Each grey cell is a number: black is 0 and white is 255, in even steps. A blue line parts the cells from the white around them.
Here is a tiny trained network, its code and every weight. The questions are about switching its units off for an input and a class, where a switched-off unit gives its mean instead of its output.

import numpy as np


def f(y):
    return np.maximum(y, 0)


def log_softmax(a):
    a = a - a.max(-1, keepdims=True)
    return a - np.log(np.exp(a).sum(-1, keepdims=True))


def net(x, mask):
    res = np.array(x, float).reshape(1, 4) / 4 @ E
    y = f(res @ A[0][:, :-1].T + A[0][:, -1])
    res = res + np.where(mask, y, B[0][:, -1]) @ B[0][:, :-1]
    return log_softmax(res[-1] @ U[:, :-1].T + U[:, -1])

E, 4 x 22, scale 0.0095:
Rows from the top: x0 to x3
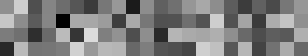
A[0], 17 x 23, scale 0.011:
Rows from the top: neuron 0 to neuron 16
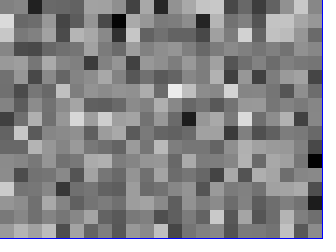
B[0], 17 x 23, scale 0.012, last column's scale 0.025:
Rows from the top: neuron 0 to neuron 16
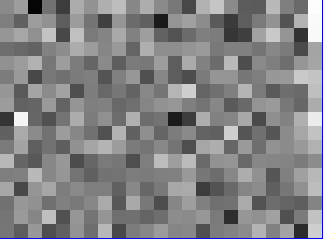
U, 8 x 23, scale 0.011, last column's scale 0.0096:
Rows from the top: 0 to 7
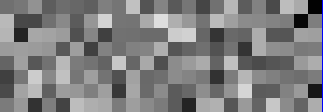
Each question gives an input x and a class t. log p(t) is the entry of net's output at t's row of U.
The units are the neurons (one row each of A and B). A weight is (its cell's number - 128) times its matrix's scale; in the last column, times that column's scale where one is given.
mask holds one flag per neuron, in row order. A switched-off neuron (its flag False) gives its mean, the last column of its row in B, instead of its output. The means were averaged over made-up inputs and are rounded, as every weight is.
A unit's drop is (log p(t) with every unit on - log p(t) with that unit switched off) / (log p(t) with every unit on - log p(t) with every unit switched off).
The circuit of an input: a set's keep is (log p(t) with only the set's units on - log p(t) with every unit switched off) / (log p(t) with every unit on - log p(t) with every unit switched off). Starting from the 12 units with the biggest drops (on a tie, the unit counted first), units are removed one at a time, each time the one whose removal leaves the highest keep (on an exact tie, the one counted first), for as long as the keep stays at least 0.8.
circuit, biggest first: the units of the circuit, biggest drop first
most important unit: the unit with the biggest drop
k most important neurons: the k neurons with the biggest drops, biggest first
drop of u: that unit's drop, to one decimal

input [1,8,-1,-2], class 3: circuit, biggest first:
(neuron 13; neuron 8)
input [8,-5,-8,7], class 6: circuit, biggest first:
(neuron 2; neuron 0)
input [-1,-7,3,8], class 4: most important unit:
neuron 9
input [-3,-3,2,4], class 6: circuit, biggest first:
(neuron 0; neuron 2)
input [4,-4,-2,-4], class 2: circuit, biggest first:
(neuron 8; neuron 0)
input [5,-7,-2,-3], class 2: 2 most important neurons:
(neuron 8; neuron 0)
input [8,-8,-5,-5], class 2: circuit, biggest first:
(neuron 8; neuron 0)
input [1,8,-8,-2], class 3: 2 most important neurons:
(neuron 0; neuron 13)
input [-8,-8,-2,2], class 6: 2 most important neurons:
(neuron 0; neuron 2)
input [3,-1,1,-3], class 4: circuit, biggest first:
(neuron 16; neuron 2)
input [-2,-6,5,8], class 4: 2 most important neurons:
(neuron 9; neuron 2)
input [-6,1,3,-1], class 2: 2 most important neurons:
(neuron 0; neuron 8)
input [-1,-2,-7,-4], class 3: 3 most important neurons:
(neuron 0; neuron 8; neuron 6)
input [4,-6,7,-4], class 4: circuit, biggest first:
(neuron 2)
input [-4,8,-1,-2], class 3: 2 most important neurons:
(neuron 2; neuron 0)
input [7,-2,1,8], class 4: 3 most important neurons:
(neuron 9; neuron 2; neuron 4)
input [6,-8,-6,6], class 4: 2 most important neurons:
(neuron 9; neuron 2)
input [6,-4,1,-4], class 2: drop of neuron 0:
0.2
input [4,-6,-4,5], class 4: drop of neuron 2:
0.2
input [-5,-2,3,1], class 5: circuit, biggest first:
(neuron 0)
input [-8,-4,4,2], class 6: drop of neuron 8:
0.1
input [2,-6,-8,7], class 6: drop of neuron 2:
0.3
